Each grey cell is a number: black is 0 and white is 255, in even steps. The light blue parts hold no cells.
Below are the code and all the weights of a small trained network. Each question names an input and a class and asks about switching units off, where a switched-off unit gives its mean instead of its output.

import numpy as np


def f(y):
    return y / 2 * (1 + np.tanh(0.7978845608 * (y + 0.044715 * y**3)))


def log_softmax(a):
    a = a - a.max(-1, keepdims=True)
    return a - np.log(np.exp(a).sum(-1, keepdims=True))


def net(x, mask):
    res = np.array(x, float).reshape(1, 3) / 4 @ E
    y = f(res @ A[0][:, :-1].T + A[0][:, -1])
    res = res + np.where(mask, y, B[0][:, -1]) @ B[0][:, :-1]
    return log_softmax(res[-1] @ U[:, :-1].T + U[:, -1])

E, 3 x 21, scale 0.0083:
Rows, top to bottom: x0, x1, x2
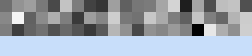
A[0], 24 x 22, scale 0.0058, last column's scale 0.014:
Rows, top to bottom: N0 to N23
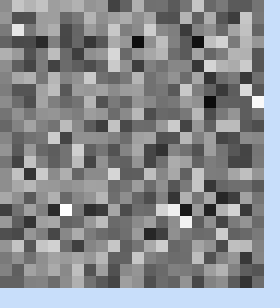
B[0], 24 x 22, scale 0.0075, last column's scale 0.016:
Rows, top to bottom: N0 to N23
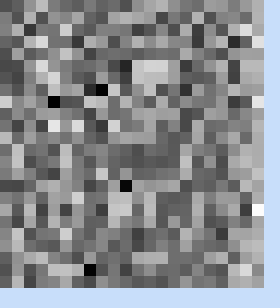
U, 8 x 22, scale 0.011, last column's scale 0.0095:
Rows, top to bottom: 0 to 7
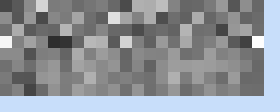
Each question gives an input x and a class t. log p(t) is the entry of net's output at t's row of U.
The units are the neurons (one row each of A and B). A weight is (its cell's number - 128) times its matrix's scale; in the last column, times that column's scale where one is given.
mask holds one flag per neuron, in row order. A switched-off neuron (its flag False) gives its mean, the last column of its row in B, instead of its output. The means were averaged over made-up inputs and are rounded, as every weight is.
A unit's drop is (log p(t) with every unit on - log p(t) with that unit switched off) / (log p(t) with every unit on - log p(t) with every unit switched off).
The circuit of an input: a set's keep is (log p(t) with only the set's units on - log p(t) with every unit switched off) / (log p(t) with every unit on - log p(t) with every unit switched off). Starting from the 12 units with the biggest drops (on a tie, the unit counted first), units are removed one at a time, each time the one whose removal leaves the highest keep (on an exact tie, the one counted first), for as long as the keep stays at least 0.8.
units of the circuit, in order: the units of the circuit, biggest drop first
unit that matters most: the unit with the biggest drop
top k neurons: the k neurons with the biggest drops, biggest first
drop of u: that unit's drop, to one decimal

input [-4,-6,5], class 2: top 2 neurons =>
[N13 N12]
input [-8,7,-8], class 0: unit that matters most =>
N17
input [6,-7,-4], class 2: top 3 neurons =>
[N13 N19 N12]
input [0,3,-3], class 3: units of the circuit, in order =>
[N5 N8 N10]
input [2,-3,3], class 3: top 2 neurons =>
[N6 N15]
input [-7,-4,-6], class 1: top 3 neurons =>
[N16 N3 N11]
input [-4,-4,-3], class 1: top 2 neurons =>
[N3 N16]
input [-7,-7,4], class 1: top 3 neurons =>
[N1 N16 N18]
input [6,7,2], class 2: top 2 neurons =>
[N2 N14]
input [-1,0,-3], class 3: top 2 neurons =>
[N5 N8]
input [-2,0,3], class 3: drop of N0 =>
0.1
